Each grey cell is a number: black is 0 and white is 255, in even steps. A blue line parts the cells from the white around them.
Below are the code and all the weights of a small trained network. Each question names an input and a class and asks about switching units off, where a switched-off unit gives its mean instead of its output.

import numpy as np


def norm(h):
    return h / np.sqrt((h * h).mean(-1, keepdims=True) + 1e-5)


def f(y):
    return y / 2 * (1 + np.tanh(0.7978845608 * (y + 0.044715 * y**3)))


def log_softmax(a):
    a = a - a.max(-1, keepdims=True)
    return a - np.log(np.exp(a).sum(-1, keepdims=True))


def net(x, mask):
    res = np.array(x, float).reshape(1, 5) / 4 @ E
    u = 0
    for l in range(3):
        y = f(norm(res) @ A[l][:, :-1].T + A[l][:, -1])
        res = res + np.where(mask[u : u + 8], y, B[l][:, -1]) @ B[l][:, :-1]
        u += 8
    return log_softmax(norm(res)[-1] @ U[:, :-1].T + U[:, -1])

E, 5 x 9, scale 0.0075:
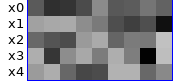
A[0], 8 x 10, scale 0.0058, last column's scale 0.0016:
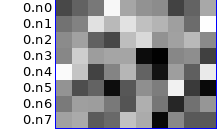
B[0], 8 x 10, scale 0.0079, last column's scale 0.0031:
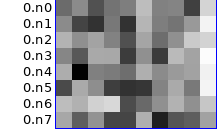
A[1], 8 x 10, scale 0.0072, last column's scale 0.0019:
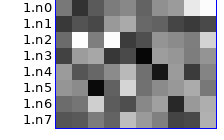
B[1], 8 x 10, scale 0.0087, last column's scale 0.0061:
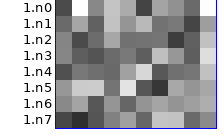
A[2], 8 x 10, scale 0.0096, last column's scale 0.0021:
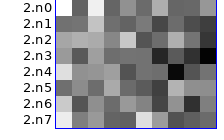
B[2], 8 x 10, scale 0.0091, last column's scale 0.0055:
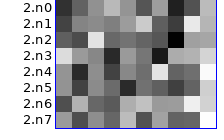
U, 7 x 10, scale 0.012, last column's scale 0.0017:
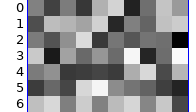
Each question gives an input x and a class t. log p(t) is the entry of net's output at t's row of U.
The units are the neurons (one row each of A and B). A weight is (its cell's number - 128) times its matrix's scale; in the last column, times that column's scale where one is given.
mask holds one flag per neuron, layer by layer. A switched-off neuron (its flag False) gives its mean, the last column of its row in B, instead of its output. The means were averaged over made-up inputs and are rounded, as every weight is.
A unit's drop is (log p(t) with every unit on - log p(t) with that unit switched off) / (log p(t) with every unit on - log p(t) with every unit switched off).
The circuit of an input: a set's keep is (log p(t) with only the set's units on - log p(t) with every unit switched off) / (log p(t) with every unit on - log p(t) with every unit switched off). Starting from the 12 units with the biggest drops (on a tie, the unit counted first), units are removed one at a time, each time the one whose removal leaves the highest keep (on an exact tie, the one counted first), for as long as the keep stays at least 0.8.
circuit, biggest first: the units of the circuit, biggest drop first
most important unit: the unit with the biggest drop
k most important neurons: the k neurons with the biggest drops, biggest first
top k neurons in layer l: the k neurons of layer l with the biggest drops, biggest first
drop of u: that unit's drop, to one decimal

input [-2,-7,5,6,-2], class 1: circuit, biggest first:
1.n0
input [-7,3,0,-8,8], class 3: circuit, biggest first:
1.n2; 1.n0; 2.n7
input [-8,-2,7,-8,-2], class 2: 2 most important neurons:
2.n5; 1.n2
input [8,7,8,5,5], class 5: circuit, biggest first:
1.n1; 0.n2
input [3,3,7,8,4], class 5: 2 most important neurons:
1.n7; 0.n2
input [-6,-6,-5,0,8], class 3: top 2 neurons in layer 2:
2.n7; 2.n6
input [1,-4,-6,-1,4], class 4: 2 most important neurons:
0.n5; 2.n4
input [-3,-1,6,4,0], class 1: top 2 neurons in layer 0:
0.n3; 0.n7
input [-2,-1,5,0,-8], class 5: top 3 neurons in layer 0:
0.n0; 0.n6; 0.n2
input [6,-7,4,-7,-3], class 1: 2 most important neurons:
1.n5; 2.n2
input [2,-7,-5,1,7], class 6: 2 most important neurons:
0.n2; 2.n4
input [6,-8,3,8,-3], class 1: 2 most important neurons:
1.n0; 1.n5
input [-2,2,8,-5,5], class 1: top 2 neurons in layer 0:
0.n6; 0.n4
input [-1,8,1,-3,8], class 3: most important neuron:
2.n4
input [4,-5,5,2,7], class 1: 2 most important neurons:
1.n5; 1.n0
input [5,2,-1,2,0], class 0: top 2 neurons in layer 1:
1.n0; 1.n3
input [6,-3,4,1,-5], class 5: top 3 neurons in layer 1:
1.n1; 1.n7; 1.n4
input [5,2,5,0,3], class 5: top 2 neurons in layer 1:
1.n1; 1.n7
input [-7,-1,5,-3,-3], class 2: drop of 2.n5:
0.2
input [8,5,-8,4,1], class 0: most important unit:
2.n3
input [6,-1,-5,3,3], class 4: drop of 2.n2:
0.1
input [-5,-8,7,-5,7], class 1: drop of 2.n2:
0.3
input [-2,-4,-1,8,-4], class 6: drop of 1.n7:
0.0
